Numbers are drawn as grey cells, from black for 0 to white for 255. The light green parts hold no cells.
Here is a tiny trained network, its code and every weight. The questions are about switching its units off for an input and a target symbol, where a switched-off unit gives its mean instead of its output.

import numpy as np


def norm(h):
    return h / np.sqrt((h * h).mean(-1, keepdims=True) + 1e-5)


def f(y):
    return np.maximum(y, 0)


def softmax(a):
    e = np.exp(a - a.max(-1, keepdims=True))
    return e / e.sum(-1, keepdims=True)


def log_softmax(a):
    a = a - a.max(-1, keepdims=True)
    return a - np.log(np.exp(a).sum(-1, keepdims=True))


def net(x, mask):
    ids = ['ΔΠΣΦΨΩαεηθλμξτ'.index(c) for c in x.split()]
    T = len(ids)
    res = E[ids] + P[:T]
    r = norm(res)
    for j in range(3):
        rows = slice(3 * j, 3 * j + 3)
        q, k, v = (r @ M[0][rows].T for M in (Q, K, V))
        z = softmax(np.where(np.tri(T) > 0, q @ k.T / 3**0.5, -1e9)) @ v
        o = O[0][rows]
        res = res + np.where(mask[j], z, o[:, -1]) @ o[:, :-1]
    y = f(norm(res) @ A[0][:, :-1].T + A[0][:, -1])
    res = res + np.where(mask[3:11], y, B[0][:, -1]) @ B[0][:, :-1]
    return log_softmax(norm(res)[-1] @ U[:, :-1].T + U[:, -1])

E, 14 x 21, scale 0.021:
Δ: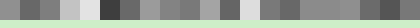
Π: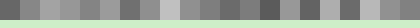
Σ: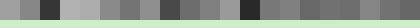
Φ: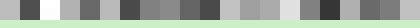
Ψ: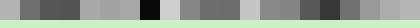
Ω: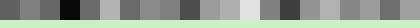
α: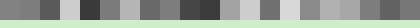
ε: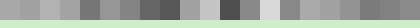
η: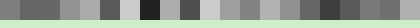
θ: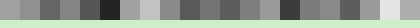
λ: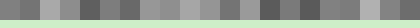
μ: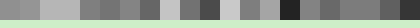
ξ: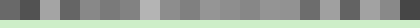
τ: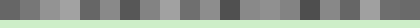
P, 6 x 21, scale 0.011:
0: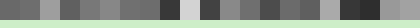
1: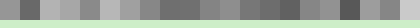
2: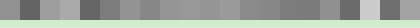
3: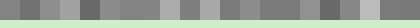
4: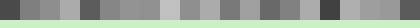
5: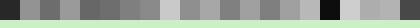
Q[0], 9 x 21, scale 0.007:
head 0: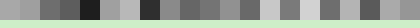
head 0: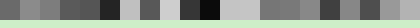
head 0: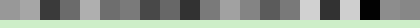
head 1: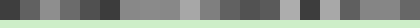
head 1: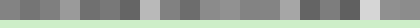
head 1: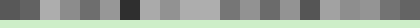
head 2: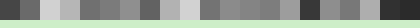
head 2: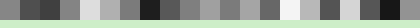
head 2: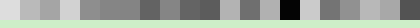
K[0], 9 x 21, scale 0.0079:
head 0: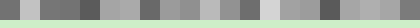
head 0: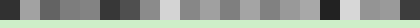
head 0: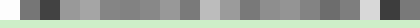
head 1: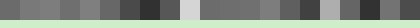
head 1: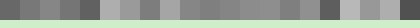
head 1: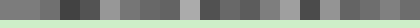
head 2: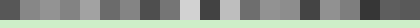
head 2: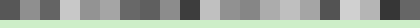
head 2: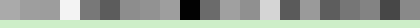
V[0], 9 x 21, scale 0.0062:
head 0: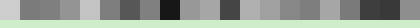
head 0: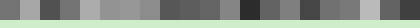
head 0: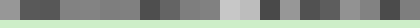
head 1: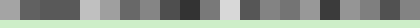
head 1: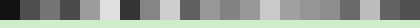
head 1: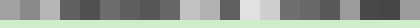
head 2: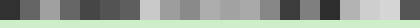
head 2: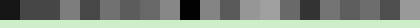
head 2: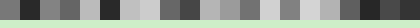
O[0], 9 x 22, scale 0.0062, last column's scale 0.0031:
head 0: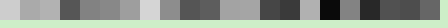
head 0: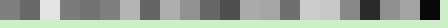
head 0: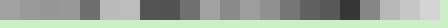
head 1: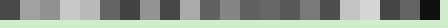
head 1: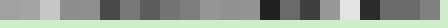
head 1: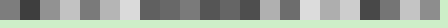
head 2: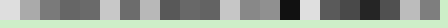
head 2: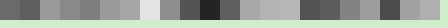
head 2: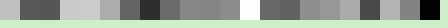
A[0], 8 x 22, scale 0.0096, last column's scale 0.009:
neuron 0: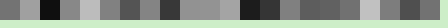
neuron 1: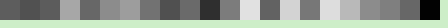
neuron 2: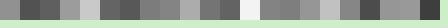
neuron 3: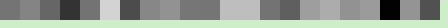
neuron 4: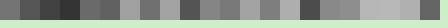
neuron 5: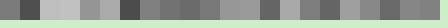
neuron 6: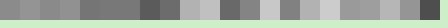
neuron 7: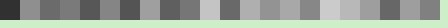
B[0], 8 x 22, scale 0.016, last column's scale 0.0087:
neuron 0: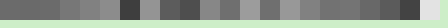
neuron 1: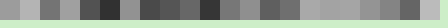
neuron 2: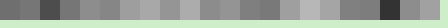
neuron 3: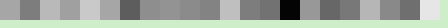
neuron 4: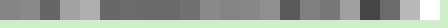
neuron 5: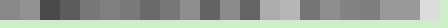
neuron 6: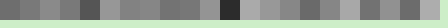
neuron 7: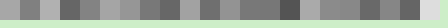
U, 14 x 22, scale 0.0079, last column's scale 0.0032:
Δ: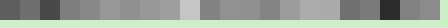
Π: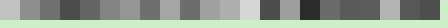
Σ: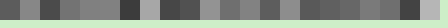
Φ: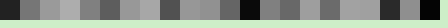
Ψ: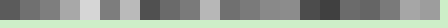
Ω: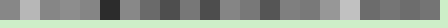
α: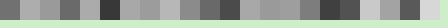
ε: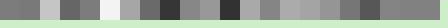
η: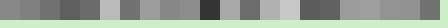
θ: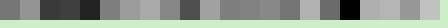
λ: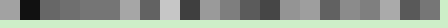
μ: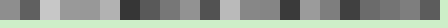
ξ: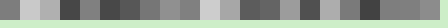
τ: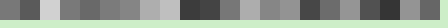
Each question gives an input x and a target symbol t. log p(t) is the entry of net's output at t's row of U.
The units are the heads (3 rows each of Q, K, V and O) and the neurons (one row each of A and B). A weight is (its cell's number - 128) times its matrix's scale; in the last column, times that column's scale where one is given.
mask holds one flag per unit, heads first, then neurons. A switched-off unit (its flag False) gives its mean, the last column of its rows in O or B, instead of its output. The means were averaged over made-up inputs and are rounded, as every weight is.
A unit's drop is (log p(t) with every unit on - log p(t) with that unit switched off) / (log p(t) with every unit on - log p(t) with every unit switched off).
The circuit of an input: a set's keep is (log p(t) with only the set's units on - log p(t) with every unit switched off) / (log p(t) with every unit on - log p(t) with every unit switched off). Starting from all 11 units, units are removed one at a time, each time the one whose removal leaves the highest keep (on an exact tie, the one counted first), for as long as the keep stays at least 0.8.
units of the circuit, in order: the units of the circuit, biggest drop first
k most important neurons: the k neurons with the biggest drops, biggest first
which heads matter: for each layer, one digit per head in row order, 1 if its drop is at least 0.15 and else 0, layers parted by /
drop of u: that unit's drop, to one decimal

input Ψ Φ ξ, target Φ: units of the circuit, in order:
head 2
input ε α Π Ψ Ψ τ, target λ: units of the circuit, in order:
head 1; head 2
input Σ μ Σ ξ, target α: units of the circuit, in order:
head 1; head 2
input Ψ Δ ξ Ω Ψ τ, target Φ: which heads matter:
011
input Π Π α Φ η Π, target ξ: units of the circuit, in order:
head 1; head 2; neuron 4
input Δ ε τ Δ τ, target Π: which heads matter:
100
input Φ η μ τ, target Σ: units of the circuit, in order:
head 0; neuron 0
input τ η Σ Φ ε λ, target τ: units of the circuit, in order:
head 2; head 1
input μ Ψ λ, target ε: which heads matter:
000
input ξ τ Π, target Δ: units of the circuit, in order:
head 2; neuron 2
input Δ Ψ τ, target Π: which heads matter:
101
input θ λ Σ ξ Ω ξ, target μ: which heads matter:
101
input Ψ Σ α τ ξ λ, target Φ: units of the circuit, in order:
head 2; head 1
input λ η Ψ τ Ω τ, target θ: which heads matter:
011
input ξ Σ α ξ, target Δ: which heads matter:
001
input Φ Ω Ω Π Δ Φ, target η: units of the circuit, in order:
neuron 5
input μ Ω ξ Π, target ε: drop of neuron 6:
0.2
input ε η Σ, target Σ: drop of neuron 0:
0.2
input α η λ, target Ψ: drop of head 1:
0.1
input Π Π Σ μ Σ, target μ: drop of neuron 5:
0.3
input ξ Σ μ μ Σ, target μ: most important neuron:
neuron 1
